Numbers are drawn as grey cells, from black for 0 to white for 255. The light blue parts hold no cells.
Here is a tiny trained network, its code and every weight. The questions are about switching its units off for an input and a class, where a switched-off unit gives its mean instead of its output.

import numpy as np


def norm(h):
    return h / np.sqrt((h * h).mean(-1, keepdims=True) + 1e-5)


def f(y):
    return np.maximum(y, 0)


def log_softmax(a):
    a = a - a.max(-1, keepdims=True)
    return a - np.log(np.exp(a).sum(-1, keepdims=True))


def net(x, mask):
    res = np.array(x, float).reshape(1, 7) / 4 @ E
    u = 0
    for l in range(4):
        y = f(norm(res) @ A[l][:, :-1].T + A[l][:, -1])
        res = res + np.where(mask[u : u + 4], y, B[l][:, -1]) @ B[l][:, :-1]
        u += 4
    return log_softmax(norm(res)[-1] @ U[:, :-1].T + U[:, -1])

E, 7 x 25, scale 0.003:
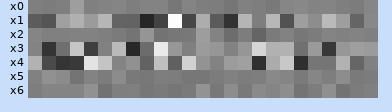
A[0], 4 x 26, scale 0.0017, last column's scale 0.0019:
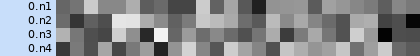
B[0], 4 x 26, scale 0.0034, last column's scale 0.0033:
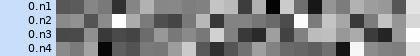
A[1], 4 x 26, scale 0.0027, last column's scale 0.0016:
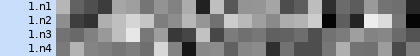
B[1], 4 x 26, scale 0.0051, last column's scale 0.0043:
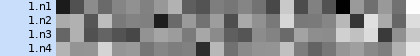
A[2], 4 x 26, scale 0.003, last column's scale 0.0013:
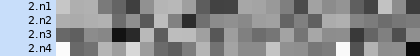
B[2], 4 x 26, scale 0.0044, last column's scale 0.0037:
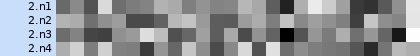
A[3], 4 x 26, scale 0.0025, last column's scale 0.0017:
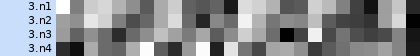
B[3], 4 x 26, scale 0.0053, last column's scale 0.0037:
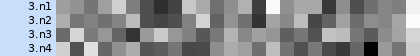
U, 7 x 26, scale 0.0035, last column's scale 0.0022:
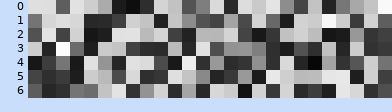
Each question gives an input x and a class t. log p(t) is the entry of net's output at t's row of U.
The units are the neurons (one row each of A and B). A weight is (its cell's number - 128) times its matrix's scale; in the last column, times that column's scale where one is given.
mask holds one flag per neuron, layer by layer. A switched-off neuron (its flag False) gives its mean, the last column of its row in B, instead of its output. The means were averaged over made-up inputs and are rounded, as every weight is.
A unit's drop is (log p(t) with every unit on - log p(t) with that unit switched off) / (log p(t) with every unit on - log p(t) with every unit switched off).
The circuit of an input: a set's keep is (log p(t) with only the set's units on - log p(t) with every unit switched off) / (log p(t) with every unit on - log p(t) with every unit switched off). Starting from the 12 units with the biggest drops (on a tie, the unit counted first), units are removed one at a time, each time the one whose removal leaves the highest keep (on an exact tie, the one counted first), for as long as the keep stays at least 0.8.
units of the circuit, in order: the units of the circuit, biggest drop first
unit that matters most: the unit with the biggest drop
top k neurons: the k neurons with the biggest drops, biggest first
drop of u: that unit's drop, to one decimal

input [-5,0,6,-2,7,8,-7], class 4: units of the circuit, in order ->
[1.n1]
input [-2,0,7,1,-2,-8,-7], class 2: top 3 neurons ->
[1.n1, 3.n3, 0.n2]
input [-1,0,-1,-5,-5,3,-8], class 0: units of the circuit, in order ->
[1.n4, 3.n1, 2.n2]
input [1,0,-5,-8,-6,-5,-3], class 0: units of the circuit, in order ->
[1.n4, 3.n1, 2.n2]
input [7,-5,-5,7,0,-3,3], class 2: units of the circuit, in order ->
[2.n3, 3.n3]
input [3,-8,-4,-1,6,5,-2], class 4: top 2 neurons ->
[1.n1, 0.n3]
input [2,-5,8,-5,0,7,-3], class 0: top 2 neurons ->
[3.n2, 1.n4]
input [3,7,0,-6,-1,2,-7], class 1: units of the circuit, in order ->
[0.n1, 2.n3]
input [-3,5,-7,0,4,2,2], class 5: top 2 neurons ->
[1.n3, 0.n3]
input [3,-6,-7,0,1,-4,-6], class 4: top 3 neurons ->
[1.n1, 0.n2, 2.n2]
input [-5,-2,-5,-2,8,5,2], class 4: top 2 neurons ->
[0.n3, 1.n1]
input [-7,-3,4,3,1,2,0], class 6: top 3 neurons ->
[1.n1, 0.n3, 1.n2]
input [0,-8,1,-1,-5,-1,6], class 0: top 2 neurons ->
[3.n1, 1.n4]
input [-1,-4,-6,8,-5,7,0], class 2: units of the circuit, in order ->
[2.n3]
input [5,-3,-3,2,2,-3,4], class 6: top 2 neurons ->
[0.n3, 1.n2]
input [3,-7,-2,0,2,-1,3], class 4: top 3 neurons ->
[1.n1, 0.n2, 2.n2]
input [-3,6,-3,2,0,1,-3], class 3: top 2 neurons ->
[0.n1, 3.n4]
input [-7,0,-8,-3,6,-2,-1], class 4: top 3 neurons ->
[1.n1, 3.n2, 2.n3]
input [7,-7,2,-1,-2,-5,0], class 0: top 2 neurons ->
[3.n2, 3.n1]
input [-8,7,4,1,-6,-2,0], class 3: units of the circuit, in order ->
[3.n4]
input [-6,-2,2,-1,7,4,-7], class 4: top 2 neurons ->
[0.n3, 1.n1]
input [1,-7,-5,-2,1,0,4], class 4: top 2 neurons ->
[1.n1, 1.n2]
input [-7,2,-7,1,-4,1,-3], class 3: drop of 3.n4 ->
0.2
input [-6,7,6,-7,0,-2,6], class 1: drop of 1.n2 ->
-0.1
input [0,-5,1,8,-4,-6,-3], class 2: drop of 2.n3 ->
0.4
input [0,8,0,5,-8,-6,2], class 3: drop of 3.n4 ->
0.2
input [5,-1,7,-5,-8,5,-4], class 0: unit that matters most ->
3.n1
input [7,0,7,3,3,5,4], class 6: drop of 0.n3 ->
-0.1
